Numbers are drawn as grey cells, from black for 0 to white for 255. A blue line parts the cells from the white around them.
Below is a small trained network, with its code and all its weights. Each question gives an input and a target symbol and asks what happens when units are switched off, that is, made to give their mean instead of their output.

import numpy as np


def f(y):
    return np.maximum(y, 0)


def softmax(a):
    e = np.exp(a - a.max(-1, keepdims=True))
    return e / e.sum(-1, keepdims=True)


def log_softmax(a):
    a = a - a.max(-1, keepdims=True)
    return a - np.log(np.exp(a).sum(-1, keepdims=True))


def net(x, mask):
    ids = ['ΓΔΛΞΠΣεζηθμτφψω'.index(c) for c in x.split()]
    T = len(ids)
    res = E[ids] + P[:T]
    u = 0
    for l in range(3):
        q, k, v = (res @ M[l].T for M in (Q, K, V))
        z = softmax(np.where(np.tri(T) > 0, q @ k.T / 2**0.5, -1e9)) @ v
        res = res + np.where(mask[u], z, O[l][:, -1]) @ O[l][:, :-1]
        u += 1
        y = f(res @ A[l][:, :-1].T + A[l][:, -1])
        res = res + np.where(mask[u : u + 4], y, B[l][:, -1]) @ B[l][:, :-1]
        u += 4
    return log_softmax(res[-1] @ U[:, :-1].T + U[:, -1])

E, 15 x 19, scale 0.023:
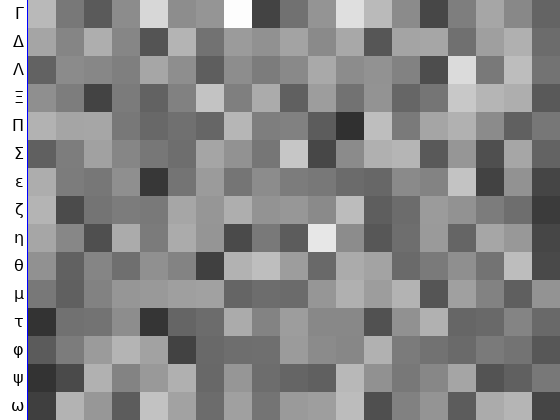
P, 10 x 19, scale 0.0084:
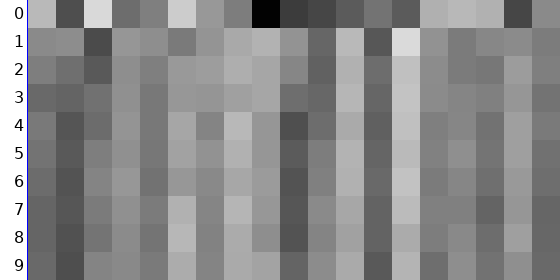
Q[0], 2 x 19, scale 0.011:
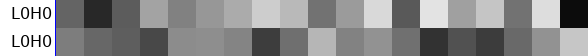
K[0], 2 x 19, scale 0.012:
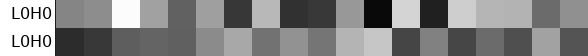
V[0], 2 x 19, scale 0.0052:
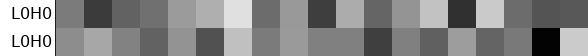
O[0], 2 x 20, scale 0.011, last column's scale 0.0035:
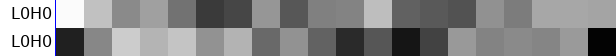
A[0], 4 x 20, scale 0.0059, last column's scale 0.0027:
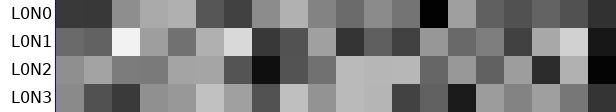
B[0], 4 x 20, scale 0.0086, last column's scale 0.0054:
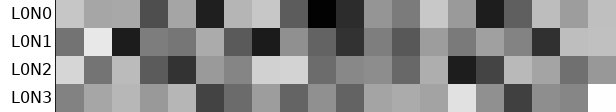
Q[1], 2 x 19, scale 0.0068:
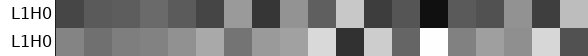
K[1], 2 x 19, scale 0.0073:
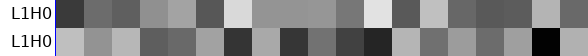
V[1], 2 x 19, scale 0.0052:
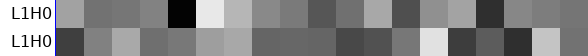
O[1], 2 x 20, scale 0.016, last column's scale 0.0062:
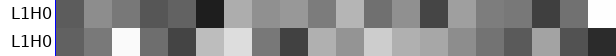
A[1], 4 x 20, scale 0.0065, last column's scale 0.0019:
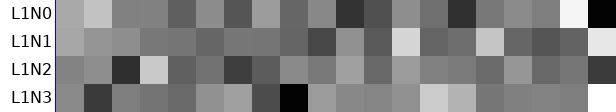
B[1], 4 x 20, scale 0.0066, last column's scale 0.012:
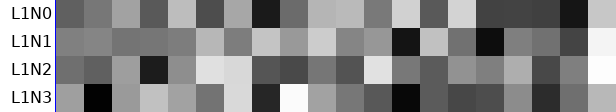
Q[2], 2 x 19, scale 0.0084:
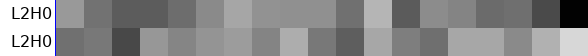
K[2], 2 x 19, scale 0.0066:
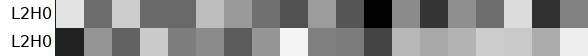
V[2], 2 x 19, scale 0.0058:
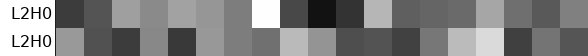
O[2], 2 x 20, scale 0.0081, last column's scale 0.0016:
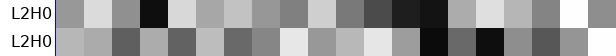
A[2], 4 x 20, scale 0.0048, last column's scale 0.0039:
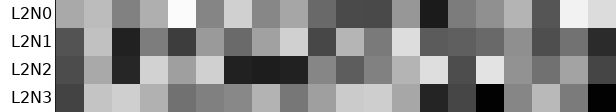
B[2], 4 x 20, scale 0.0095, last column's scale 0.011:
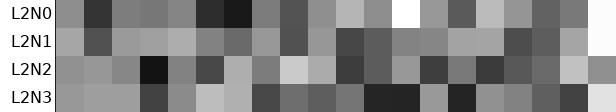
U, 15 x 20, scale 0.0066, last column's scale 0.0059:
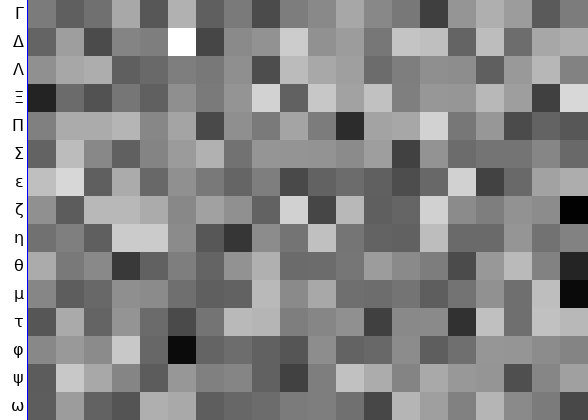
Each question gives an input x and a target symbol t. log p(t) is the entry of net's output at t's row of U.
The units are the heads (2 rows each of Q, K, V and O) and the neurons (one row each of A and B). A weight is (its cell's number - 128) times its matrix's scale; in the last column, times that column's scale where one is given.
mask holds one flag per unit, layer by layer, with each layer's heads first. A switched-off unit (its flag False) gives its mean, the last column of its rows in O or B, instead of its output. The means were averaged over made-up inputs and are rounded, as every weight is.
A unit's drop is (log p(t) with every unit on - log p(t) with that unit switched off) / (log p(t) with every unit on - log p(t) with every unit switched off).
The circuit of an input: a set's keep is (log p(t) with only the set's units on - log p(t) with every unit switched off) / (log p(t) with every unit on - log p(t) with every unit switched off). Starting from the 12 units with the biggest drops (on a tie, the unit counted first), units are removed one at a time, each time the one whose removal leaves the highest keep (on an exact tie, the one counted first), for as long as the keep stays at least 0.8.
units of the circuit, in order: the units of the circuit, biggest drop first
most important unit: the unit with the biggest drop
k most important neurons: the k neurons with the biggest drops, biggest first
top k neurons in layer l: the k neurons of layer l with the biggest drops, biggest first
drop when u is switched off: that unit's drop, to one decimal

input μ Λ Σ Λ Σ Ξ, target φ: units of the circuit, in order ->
[L0H0, L2H0, L1N0]
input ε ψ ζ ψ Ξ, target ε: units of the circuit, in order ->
[L2H0, L2N3, L2N1]
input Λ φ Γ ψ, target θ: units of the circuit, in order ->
[L2N2, L1H0, L0H0]
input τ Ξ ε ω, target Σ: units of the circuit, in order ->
[L1H0, L0H0, L2H0]
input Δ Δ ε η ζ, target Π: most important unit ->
L2N1
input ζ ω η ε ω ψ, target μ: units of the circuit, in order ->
[L1H0, L2N0, L2H0]
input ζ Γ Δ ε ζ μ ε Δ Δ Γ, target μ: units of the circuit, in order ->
[L1H0, L2N0, L2H0]
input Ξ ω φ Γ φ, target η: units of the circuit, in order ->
[L1N0, L1H0, L0H0]
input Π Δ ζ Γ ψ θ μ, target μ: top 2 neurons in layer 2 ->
[L2N0, L2N2]
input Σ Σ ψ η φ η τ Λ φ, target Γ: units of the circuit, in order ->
[L1H0, L2H0, L1N3, L2N3]
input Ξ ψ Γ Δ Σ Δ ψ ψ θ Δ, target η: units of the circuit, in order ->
[L1N0, L1H0, L0H0]
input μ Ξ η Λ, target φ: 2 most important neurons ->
[L1N0, L0N2]
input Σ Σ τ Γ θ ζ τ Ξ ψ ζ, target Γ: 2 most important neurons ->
[L1N3, L1N2]
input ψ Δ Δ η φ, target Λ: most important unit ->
L2H0
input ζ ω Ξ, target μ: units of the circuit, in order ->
[L1H0, L2N0, L2H0, L2N1]
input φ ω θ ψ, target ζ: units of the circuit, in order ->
[L1H0, L0H0, L1N3]
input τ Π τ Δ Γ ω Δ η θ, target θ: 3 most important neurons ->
[L0N0, L1N2, L2N1]
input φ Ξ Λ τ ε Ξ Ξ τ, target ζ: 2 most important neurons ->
[L0N0, L1N3]
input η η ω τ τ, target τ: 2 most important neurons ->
[L0N2, L1N2]
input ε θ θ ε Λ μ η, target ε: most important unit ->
L2H0
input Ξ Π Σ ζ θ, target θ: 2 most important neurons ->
[L0N0, L2N1]
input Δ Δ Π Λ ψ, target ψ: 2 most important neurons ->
[L0N1, L0N0]
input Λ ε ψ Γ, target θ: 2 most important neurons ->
[L2N2, L1N0]
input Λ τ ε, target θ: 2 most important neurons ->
[L2N2, L1N0]
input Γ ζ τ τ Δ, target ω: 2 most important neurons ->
[L1N0, L1N2]
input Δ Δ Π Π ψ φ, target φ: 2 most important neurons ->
[L0N0, L1N2]
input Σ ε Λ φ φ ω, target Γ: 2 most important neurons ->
[L1N3, L2N3]
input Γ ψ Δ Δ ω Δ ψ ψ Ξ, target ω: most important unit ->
L0H0
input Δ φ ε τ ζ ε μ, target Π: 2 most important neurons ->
[L2N1, L1N2]
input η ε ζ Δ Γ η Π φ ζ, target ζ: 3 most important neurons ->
[L1N3, L0N1, L2N3]
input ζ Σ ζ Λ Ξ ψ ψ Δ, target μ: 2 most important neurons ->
[L2N0, L1N2]
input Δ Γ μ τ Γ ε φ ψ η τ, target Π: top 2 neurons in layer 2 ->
[L2N1, L2N3]
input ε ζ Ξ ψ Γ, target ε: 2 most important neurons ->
[L2N3, L2N1]
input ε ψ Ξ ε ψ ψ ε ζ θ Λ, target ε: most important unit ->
L2H0
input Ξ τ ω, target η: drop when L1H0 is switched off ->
1.2
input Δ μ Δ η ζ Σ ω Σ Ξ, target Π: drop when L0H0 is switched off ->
0.3
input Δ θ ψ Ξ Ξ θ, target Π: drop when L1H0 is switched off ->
0.2
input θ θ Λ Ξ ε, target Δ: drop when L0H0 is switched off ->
0.4
